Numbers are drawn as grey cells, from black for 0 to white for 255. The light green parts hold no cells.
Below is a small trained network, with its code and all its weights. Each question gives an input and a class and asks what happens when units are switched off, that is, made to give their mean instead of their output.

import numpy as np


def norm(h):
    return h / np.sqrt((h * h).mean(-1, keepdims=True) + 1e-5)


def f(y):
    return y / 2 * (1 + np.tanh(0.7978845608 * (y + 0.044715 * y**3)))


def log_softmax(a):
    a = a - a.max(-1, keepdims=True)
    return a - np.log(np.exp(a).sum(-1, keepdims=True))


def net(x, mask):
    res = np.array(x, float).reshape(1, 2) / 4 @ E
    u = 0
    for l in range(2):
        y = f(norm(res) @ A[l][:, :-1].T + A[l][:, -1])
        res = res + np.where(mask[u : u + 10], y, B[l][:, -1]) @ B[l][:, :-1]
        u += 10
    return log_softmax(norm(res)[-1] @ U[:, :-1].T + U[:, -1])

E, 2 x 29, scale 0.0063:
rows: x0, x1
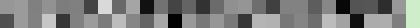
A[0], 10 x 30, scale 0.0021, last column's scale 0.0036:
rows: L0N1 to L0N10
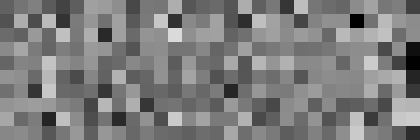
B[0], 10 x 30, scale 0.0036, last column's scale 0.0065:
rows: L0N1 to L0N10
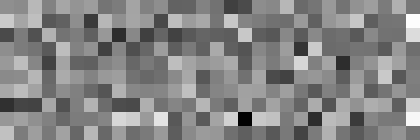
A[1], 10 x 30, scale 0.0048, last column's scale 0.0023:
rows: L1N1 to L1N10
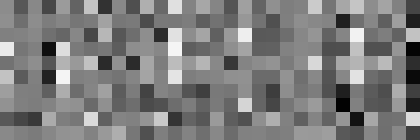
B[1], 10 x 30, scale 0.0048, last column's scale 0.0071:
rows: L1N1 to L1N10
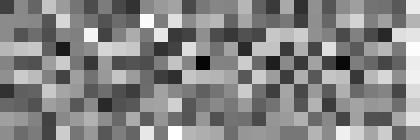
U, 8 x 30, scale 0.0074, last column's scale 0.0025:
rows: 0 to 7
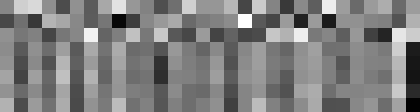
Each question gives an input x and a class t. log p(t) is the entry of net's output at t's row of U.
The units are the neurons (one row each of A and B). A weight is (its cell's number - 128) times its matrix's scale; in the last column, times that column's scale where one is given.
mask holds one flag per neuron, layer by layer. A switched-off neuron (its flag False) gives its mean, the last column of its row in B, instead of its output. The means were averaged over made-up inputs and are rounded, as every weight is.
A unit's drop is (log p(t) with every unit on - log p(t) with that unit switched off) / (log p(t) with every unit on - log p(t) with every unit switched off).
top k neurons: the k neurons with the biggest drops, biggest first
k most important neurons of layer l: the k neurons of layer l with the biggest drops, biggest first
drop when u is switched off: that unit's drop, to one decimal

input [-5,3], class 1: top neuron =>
L0N9
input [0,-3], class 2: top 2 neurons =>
L0N2; L0N9
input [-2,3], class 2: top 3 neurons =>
L0N9; L0N2; L1N3
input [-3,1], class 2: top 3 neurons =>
L1N3; L0N3; L0N8
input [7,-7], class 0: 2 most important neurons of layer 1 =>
L1N4; L1N6
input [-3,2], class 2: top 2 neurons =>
L0N9; L1N3
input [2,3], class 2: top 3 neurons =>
L0N9; L0N2; L1N3
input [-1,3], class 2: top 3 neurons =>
L0N2; L0N9; L1N3
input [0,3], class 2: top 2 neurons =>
L0N2; L0N9
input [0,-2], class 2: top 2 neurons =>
L0N9; L0N2
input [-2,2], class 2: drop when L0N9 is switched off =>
1.2
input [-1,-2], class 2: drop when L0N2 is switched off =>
0.1
